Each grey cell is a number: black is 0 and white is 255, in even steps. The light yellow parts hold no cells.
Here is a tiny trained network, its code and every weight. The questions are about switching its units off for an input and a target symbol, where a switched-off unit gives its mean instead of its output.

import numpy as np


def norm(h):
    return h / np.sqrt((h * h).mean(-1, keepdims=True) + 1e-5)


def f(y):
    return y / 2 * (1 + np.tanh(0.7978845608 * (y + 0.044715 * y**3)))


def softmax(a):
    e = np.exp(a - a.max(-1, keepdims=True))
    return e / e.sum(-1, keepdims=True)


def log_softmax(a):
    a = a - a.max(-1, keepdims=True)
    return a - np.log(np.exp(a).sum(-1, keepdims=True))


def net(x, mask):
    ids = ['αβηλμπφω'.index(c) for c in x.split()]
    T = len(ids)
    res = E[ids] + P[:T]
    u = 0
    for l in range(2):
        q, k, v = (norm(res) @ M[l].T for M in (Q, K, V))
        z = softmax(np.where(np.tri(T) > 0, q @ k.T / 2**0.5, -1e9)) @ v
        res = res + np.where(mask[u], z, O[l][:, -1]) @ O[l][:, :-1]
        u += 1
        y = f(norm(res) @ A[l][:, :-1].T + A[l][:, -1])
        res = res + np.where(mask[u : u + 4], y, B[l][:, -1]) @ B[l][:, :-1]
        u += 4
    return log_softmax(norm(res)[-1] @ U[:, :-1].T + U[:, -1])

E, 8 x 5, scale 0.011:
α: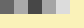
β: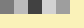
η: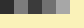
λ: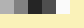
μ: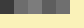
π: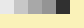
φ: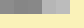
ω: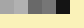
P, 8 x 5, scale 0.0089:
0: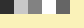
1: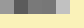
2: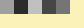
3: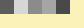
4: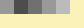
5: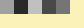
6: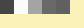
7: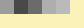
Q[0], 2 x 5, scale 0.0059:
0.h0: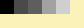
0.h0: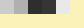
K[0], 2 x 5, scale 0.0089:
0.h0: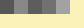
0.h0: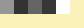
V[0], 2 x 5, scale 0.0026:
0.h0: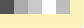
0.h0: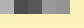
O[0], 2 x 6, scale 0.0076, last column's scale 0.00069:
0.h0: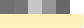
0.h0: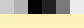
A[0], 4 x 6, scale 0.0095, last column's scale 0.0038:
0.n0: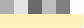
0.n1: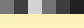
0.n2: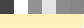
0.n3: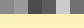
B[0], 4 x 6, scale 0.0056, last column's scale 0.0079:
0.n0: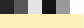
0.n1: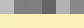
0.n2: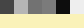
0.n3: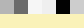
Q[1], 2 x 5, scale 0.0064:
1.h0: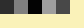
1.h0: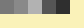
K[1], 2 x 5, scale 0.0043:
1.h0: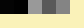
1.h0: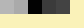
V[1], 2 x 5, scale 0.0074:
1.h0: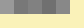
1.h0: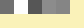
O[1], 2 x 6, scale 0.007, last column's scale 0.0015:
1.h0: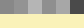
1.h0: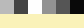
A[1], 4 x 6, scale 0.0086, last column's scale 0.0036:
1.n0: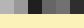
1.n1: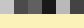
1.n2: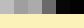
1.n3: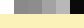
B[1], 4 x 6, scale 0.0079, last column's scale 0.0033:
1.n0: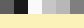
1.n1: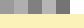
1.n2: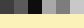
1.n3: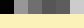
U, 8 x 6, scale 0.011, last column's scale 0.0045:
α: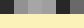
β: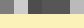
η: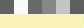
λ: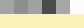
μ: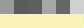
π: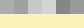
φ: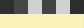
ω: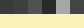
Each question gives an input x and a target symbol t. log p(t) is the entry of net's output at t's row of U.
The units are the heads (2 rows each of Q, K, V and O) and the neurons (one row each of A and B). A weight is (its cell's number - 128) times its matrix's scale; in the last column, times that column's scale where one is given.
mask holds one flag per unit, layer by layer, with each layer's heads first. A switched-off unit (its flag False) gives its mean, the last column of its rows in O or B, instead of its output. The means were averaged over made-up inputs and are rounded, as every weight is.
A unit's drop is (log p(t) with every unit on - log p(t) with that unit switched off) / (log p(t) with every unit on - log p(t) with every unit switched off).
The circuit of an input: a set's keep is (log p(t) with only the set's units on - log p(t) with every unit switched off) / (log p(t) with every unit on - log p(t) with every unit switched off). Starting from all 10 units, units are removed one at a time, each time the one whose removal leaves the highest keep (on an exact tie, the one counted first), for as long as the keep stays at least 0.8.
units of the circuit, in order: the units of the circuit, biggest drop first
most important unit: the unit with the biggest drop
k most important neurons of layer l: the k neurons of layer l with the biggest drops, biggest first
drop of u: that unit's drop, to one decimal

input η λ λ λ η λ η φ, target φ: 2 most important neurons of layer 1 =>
[1.n1 1.n2]
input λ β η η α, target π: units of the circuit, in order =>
[0.n3 1.n3]
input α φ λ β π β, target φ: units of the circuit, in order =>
[0.n2 0.n0]
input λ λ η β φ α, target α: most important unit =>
0.n3
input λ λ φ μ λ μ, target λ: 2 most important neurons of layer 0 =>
[0.n1 0.n0]
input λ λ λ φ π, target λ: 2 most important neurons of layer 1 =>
[1.n3 1.n2]
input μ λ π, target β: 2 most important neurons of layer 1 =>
[1.n2 1.n3]
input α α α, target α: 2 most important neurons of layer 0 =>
[0.n0 0.n3]
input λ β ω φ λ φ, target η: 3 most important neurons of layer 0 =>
[0.n0 0.n3 0.n2]
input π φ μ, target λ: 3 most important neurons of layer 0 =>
[0.n1 0.n2 0.n0]
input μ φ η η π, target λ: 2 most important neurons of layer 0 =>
[0.n0 0.n2]
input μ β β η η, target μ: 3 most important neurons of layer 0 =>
[0.n0 0.n3 0.n2]
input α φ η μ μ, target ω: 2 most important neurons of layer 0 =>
[0.n0 0.n2]
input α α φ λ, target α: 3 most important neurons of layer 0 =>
[0.n3 0.n0 0.n2]
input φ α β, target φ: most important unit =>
0.n2
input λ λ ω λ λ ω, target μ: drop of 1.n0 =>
0.5
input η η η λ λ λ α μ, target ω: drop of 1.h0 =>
0.0
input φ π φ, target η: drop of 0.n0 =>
0.7
